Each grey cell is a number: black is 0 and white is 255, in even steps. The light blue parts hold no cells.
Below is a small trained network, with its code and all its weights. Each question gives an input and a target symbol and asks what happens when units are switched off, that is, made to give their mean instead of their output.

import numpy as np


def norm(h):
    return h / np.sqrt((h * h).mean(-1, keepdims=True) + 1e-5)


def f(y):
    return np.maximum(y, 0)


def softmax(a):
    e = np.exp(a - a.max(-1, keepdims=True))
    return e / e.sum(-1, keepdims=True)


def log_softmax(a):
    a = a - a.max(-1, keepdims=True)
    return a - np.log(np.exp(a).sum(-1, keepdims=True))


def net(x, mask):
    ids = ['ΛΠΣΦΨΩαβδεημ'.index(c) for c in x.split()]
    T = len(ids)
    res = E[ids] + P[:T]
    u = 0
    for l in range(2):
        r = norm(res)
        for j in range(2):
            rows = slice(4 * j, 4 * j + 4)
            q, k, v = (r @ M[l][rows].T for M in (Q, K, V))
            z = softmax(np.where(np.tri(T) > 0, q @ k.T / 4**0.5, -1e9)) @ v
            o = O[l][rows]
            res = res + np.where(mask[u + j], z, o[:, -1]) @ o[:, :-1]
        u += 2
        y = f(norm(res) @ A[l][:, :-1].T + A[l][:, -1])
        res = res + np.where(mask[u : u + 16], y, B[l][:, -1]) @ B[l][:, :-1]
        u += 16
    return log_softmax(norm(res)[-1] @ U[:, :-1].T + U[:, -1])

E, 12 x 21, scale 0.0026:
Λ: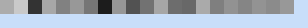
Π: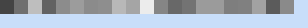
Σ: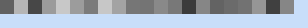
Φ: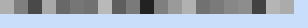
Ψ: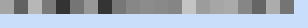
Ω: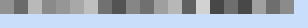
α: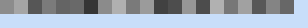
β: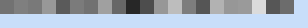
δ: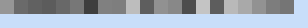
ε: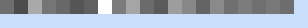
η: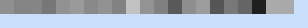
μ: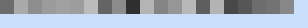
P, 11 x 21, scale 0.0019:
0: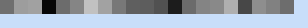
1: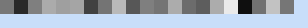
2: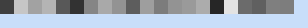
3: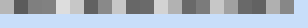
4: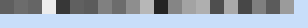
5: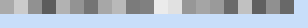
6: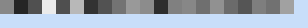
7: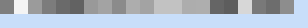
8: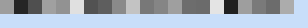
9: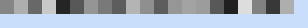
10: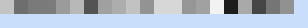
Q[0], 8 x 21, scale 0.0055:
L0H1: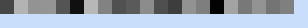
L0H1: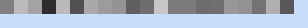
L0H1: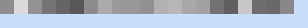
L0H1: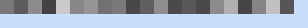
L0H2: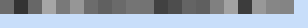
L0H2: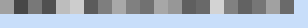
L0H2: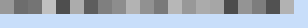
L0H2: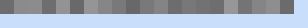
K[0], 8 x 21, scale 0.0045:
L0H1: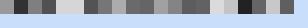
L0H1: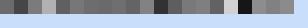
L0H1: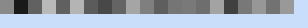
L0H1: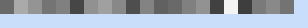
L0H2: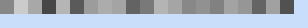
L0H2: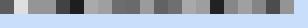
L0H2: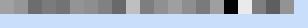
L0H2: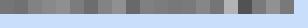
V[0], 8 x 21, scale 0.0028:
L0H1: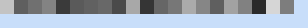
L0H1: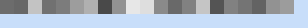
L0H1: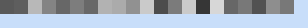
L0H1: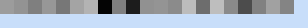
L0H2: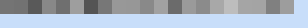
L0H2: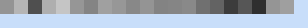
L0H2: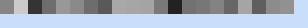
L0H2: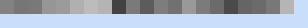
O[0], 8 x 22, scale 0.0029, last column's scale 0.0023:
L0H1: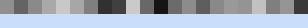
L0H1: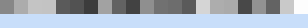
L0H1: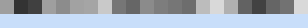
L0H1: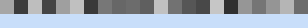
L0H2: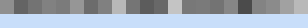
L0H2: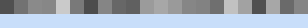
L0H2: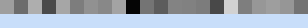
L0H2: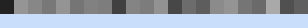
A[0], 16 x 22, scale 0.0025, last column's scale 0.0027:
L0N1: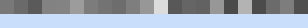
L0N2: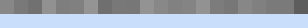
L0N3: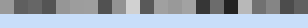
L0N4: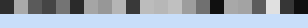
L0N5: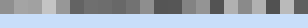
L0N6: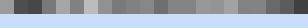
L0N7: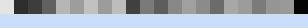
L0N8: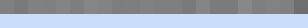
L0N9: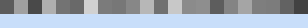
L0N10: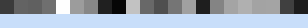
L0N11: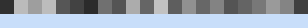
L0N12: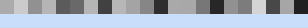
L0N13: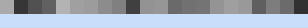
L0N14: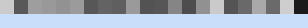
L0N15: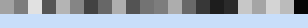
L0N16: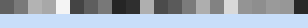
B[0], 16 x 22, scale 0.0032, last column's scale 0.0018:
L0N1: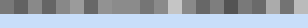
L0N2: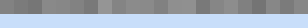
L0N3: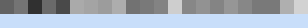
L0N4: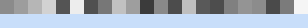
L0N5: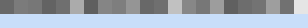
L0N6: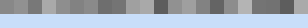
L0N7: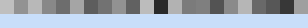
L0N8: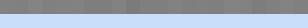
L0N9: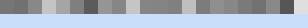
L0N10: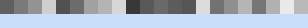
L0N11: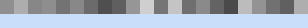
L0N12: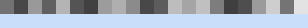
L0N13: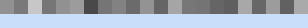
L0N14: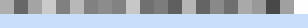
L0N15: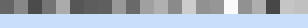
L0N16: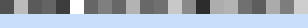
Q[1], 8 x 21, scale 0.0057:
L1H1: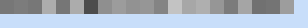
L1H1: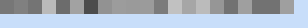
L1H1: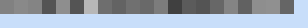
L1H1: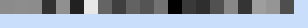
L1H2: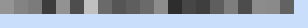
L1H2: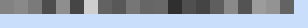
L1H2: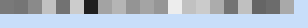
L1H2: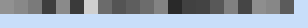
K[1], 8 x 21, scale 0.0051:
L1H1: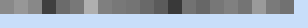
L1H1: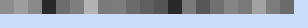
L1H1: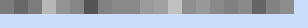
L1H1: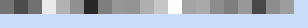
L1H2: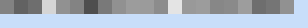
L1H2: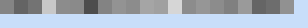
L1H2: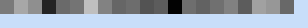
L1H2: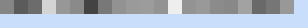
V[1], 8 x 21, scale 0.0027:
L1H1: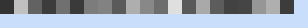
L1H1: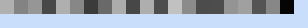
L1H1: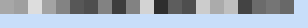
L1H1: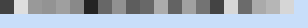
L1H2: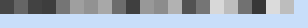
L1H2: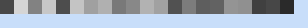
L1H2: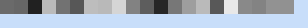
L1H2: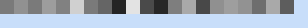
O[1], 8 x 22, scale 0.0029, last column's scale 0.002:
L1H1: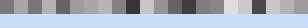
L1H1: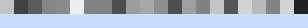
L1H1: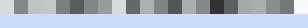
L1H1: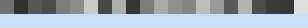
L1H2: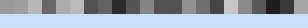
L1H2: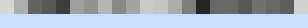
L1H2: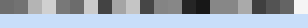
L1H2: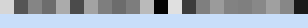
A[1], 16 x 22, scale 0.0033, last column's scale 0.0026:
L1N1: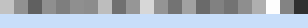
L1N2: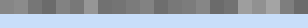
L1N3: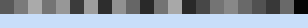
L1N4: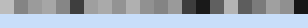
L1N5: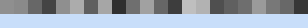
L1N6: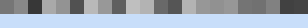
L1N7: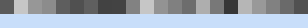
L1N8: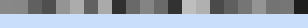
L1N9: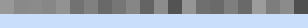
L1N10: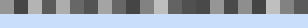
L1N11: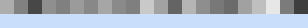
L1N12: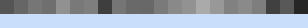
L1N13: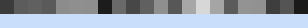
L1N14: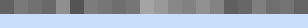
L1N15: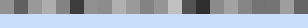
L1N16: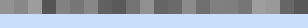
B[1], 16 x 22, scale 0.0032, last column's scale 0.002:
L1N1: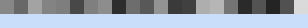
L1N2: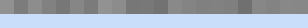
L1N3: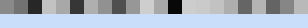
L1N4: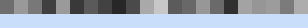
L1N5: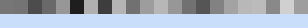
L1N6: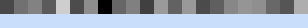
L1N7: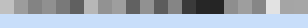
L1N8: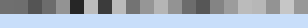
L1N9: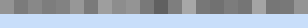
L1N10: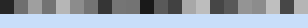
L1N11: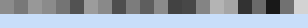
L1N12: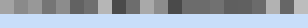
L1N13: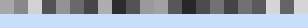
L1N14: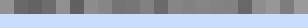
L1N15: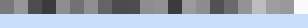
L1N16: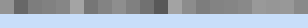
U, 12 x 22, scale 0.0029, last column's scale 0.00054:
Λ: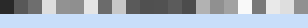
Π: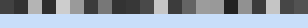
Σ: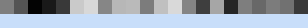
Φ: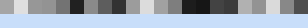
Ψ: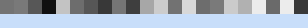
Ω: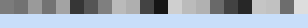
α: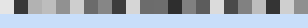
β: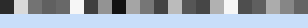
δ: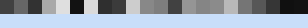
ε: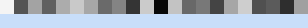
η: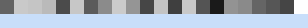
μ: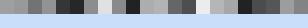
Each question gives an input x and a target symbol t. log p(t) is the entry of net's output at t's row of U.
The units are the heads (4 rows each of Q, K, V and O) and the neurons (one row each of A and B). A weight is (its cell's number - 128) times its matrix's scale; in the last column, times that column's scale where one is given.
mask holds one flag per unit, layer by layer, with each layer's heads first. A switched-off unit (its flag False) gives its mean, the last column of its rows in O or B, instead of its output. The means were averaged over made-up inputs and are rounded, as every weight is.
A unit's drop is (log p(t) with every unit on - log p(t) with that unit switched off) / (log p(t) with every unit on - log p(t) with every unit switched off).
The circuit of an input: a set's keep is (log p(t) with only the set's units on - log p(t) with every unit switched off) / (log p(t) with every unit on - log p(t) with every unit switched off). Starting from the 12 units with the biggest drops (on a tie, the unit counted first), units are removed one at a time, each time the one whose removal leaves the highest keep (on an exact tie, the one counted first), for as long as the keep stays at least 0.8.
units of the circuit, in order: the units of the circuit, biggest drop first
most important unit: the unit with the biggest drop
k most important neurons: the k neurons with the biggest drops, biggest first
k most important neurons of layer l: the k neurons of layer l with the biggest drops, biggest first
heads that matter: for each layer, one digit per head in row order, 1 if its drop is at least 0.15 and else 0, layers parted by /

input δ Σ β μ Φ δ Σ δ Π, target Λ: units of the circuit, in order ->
(L1H2; L1H1; L0H1)
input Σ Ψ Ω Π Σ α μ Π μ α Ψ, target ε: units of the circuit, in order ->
(L0H2; L0N7)
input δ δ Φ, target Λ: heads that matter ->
10 / 11
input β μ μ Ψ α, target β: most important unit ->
L1H1
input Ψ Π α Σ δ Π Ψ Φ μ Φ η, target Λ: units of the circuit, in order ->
(L0N10; L0H1)
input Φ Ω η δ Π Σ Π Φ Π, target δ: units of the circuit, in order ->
(L1H2; L1N3)
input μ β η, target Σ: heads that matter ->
11 / 00
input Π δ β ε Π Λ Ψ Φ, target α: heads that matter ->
10 / 00
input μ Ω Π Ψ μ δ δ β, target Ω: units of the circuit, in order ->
(L0N12; L0H1)
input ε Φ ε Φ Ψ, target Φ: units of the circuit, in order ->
(L1H2; L1N4; L0H2)
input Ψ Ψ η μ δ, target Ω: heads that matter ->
10 / 11
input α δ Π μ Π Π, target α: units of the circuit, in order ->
(L1H1; L0H2)
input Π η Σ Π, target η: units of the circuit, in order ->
(L0H1; L0N4)
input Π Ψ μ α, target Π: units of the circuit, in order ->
(L0H1)
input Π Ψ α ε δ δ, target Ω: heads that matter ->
11 / 00
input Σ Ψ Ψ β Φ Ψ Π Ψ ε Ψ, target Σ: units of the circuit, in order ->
(L1H2; L0H1; L0N4)
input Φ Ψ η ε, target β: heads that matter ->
11 / 00
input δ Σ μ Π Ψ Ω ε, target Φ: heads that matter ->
01 / 00
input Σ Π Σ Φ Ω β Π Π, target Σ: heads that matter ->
10 / 11
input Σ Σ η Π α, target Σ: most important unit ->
L1H2
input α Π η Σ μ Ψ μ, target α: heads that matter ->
00 / 00
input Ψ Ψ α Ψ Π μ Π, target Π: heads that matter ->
11 / 00
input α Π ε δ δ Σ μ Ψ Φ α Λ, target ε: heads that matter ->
01 / 00
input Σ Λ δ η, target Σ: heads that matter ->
10 / 11
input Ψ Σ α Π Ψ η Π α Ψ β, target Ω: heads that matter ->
01 / 11
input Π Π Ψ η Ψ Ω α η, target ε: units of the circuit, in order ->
(L0H1; L0N7)
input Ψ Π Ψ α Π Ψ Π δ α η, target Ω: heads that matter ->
00 / 11
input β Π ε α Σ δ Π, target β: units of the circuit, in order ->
(L1H1; L0H1)
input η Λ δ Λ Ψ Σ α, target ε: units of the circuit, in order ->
(L1H2; L0H2)
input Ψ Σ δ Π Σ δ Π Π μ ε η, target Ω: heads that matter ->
10 / 11
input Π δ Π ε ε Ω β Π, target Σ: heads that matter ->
11 / 00
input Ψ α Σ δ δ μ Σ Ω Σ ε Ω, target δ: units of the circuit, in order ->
(L0H1)
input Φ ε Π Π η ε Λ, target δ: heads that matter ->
10 / 00
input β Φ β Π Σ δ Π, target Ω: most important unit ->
L0N12
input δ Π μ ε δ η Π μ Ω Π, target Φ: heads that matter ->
01 / 00
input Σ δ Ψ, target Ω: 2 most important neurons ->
(L0N12; L0N4)
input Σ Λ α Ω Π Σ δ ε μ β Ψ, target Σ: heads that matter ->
10 / 00
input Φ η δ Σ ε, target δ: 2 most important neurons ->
(L1N3; L0N10)
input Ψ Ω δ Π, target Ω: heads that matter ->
10 / 00
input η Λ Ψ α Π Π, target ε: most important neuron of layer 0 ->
(L0N16)
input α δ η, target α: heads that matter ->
00 / 10
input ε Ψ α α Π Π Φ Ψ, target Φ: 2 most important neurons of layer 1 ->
(L1N4; L1N15)
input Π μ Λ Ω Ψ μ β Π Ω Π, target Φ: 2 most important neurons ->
(L1N7; L0N11)
